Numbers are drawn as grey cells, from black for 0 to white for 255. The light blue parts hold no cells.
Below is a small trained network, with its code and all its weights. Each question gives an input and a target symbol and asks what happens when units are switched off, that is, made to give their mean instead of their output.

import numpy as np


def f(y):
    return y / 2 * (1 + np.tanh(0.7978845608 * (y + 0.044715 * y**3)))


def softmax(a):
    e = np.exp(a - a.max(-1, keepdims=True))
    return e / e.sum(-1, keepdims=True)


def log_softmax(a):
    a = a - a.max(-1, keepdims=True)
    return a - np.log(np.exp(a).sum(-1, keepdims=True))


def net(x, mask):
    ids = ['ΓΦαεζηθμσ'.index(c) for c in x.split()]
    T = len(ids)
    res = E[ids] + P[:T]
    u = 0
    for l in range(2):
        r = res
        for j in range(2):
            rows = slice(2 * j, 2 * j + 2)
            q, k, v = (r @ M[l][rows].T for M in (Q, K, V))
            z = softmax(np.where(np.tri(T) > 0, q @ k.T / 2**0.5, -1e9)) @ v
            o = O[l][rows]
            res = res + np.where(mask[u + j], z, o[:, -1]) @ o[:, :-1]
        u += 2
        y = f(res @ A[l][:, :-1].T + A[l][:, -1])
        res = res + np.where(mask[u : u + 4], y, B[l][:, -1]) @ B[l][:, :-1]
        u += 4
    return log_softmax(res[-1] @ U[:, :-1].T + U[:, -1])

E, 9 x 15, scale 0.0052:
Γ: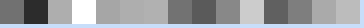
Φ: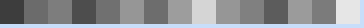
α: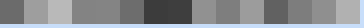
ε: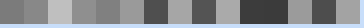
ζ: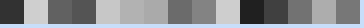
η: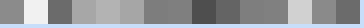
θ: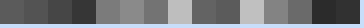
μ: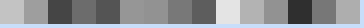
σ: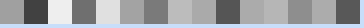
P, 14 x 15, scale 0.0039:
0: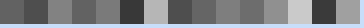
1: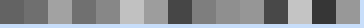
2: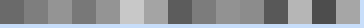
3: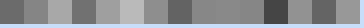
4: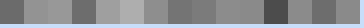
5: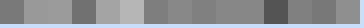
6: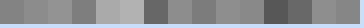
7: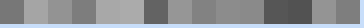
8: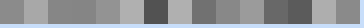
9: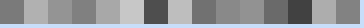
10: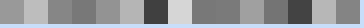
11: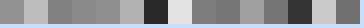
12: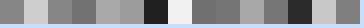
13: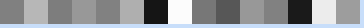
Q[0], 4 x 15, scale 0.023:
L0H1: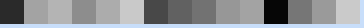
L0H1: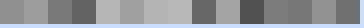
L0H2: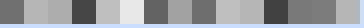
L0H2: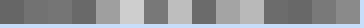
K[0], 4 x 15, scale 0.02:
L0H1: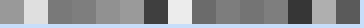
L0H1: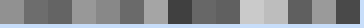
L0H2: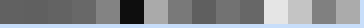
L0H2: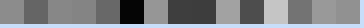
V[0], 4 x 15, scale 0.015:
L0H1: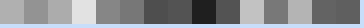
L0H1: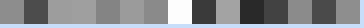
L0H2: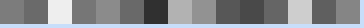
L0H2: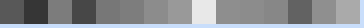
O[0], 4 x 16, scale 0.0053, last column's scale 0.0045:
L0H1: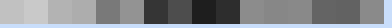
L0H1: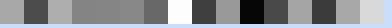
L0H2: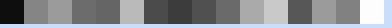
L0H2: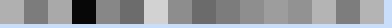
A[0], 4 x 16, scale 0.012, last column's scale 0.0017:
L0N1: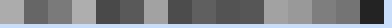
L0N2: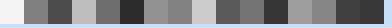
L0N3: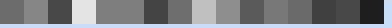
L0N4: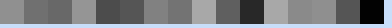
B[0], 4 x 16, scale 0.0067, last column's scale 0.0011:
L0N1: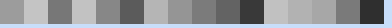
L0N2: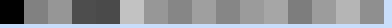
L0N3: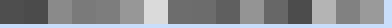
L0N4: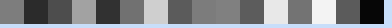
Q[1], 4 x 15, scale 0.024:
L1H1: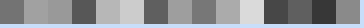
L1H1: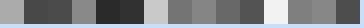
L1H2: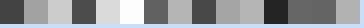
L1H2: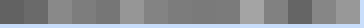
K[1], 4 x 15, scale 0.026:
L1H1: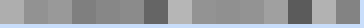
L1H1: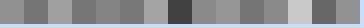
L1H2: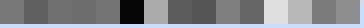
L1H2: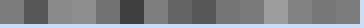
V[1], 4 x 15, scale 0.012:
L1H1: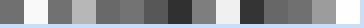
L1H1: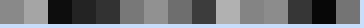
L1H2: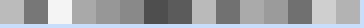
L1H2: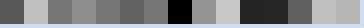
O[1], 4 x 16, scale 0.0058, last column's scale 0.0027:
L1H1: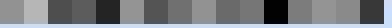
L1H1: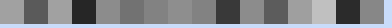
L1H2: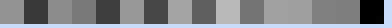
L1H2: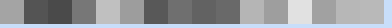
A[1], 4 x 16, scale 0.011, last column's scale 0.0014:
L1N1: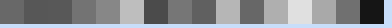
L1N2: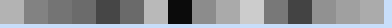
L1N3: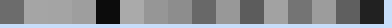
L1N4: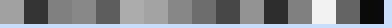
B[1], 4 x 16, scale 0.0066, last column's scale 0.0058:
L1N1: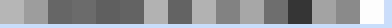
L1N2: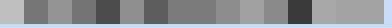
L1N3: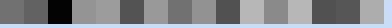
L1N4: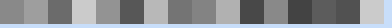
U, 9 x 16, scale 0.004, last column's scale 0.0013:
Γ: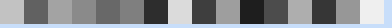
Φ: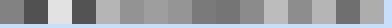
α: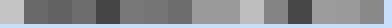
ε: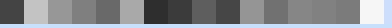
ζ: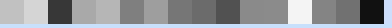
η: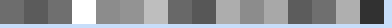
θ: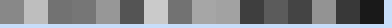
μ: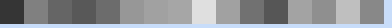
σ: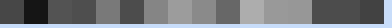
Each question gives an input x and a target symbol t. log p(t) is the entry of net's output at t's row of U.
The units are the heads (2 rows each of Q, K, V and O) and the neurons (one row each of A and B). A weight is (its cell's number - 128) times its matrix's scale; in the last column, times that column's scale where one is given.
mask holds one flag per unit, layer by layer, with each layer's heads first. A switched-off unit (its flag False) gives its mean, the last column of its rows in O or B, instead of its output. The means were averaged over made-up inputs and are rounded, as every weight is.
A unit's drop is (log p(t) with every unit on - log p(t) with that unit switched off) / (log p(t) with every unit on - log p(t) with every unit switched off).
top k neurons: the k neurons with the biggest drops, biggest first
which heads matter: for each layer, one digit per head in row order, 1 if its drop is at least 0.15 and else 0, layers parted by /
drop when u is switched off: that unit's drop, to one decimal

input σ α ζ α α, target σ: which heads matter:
01 / 01
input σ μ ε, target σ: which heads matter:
01 / 01
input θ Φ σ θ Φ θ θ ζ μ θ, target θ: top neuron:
L1N4
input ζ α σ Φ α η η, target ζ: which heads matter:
10 / 01
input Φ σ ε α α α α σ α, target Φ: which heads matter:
01 / 10
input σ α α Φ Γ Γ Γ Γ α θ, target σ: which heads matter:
01 / 01
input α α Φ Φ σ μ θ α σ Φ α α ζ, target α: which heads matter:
10 / 01
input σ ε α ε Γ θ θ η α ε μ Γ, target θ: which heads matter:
00 / 10
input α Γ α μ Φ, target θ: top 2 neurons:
L1N4, L1N1
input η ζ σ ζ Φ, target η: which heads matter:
01 / 10
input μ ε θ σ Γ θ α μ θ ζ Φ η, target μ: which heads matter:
01 / 00
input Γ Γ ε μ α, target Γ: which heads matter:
11 / 01
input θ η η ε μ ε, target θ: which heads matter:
00 / 11
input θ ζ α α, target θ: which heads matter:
01 / 01
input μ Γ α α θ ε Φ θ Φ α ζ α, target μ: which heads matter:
11 / 00
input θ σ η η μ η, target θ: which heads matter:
00 / 11
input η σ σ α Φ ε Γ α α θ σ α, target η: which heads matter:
01 / 10
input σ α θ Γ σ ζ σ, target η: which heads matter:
00 / 10
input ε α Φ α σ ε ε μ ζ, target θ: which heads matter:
00 / 10
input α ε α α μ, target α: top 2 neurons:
L1N1, L1N2
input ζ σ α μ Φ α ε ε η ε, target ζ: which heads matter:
11 / 01
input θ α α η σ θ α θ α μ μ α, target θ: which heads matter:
00 / 11
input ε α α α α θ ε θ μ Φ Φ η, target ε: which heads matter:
11 / 00
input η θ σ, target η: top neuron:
L0N3
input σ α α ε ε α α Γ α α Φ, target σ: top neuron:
L1N3
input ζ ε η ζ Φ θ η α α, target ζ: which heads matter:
11 / 01
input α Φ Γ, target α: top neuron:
L1N1
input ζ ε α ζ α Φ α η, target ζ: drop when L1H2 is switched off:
0.7
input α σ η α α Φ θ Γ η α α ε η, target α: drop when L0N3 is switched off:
0.0
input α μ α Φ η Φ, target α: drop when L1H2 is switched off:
1.3
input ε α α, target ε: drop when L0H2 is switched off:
0.4
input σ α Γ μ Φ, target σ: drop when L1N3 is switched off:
0.8
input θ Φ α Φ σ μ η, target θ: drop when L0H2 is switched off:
0.1
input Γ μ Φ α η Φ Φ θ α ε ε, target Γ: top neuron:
L1N1
